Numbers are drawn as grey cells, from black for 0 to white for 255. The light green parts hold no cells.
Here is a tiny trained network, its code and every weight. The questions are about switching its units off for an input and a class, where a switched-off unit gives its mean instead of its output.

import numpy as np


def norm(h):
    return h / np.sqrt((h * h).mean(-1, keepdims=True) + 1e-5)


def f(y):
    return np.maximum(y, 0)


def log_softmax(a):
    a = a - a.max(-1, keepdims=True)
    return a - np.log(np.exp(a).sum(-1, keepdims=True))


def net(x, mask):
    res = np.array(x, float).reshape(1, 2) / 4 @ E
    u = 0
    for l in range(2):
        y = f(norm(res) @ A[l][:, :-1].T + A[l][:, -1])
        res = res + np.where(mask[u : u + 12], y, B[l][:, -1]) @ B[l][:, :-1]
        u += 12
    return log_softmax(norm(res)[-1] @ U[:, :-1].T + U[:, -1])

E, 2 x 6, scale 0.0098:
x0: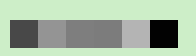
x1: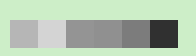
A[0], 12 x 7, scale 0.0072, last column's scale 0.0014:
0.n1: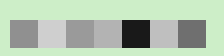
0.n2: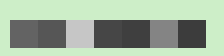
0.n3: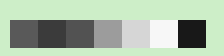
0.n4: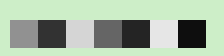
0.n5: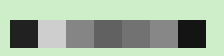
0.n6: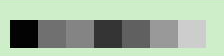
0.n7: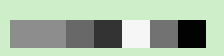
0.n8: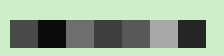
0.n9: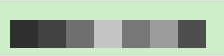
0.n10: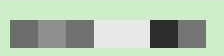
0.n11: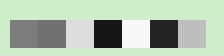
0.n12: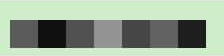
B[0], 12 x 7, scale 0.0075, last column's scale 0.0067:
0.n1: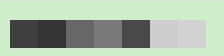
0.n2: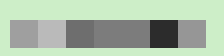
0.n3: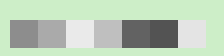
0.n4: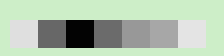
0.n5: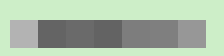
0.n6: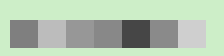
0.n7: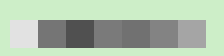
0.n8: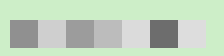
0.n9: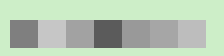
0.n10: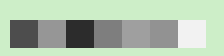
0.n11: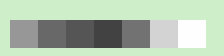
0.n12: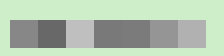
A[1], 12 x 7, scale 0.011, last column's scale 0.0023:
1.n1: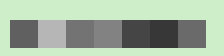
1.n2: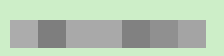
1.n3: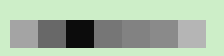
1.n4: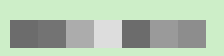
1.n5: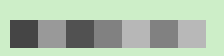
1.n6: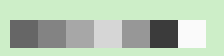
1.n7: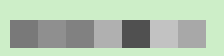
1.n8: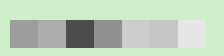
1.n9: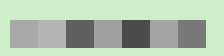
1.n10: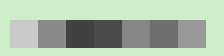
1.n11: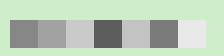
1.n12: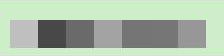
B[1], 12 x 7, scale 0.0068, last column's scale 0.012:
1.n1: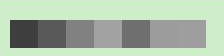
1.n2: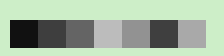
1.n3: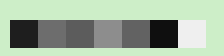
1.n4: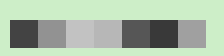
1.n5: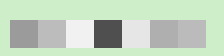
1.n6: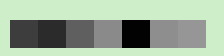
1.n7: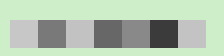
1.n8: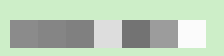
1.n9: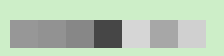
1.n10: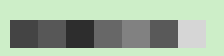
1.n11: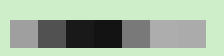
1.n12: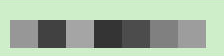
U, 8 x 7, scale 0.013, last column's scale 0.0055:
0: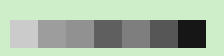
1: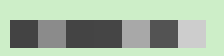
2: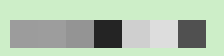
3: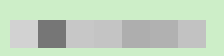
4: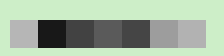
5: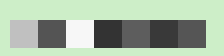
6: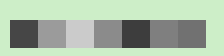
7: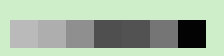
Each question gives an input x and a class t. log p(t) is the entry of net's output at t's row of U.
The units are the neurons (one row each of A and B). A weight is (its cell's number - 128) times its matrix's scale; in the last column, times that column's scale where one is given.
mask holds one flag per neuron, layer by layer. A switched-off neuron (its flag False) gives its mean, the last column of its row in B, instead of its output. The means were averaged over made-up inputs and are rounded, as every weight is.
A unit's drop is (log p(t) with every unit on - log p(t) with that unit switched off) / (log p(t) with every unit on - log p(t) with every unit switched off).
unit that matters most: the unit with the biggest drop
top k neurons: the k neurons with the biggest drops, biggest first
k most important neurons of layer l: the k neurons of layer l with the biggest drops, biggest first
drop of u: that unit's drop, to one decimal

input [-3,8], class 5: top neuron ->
0.n1
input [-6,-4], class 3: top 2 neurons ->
0.n3, 0.n8
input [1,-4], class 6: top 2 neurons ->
0.n3, 1.n6
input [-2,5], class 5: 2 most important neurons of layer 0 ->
0.n4, 0.n1
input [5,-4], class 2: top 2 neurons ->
0.n4, 1.n5
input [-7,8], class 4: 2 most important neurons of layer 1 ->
1.n5, 1.n2
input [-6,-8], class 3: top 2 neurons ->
0.n3, 0.n8
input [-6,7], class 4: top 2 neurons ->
0.n3, 1.n5
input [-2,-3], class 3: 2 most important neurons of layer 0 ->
0.n4, 0.n3
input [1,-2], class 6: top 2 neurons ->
0.n3, 1.n6
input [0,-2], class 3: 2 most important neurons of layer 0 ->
0.n4, 0.n8
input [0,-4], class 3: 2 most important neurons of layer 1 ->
1.n3, 1.n10
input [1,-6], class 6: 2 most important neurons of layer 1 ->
1.n6, 1.n4
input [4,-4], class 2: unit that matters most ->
1.n11
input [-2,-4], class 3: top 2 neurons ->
0.n4, 0.n3
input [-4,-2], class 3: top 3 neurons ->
0.n3, 0.n8, 0.n11
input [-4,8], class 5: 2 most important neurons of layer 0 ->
0.n4, 0.n8
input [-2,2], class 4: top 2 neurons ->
0.n3, 0.n1
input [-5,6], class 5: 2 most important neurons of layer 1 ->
1.n7, 1.n11
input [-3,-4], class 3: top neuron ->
0.n4
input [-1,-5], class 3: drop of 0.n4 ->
0.4
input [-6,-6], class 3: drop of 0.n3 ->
0.3
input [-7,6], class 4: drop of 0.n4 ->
0.1
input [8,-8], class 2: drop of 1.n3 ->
0.1
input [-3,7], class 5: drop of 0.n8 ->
0.3
